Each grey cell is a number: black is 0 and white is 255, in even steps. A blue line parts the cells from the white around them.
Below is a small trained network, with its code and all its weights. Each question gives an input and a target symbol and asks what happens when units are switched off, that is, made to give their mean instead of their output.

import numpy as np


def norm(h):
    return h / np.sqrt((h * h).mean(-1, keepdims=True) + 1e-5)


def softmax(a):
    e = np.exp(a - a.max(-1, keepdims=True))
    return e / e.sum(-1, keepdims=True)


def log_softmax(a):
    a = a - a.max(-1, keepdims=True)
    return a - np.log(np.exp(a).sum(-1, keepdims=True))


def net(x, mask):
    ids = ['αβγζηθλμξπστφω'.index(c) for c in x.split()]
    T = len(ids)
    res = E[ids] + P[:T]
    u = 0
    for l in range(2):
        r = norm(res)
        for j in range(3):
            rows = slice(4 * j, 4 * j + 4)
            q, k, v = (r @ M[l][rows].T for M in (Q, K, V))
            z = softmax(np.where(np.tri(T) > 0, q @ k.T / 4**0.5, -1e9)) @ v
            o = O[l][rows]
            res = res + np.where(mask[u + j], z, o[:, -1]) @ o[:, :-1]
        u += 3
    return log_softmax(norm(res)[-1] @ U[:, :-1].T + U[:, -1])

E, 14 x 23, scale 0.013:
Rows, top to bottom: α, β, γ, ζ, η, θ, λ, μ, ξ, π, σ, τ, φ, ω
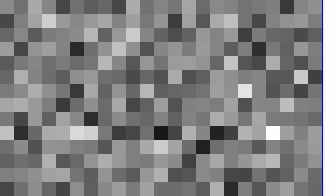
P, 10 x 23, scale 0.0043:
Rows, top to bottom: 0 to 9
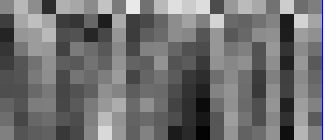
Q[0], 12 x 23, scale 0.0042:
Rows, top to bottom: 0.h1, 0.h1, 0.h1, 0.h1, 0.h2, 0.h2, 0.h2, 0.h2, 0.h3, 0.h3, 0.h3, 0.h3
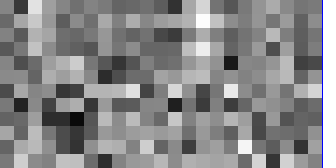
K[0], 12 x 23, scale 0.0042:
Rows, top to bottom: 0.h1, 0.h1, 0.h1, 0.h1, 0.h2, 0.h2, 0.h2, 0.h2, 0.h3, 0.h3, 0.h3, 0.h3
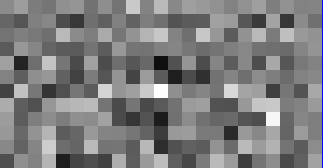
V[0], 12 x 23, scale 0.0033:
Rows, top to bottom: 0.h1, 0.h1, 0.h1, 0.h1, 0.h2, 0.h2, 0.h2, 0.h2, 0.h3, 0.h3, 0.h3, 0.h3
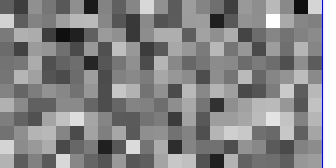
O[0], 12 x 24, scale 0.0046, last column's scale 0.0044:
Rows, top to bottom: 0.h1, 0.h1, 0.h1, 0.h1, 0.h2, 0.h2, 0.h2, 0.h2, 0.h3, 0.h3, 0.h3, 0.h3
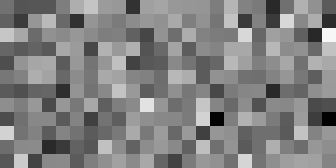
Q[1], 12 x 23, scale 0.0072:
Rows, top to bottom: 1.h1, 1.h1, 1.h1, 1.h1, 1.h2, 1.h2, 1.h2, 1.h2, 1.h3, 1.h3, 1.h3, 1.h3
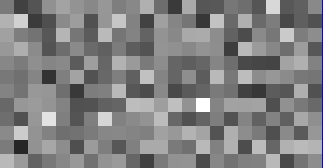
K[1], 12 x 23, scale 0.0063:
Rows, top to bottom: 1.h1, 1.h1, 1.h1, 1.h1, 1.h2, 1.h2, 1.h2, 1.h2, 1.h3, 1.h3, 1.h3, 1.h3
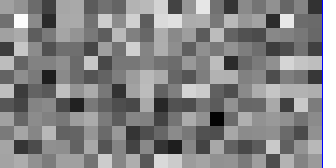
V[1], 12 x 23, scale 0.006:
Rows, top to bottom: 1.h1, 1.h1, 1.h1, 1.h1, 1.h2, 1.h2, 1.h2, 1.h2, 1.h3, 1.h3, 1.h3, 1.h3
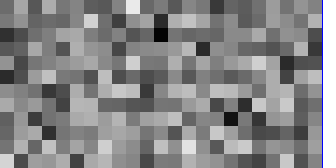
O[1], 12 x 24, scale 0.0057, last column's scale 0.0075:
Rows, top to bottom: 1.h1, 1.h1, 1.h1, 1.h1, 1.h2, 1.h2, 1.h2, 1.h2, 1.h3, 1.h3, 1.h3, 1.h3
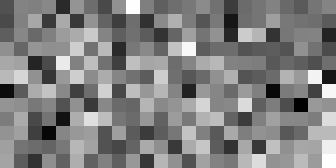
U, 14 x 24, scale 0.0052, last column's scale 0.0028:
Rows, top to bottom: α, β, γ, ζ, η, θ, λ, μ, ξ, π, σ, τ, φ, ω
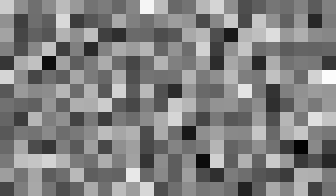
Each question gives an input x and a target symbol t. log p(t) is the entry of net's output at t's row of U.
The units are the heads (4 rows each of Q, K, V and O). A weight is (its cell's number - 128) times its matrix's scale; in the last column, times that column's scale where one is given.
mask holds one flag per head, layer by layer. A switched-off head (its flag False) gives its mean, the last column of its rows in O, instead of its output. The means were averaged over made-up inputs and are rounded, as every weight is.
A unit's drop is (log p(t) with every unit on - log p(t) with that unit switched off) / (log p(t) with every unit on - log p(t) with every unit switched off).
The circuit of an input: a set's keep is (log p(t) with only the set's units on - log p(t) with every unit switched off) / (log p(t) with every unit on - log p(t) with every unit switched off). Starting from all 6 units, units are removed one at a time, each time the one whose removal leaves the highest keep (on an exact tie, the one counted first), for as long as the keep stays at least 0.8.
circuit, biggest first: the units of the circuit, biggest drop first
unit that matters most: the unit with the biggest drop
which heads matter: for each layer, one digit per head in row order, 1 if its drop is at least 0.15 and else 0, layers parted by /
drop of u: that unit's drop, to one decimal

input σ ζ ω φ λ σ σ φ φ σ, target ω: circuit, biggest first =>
(1.h3 1.h2)
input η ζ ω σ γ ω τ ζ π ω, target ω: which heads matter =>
011 / 011
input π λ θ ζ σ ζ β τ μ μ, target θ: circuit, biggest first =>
(1.h2 0.h1)
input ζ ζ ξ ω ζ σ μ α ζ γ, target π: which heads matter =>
000 / 010
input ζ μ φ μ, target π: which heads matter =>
000 / 010
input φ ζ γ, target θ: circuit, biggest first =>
(1.h2)
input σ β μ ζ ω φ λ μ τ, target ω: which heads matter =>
000 / 001
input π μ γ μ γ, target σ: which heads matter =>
000 / 111
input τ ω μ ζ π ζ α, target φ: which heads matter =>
001 / 111
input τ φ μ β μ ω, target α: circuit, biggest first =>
(1.h2 0.h3)
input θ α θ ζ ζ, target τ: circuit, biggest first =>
(0.h1 0.h2)
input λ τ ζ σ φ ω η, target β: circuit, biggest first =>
(1.h2 1.h3 0.h3)
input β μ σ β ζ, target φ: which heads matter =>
000 / 100
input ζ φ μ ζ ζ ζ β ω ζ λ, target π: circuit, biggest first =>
(1.h2)
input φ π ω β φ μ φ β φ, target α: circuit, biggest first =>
(1.h3 0.h2 1.h2)
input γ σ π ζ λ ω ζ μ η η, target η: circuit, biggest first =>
(0.h3 1.h2 1.h3)
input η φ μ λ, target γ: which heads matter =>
000 / 001
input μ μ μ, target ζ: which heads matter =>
000 / 010
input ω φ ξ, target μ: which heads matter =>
000 / 100
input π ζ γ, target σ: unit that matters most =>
1.h1
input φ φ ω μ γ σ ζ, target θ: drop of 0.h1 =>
0.0
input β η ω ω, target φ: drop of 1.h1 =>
0.2
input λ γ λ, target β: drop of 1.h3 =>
0.1
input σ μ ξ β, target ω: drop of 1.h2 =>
0.1
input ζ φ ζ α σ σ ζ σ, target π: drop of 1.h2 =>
0.8
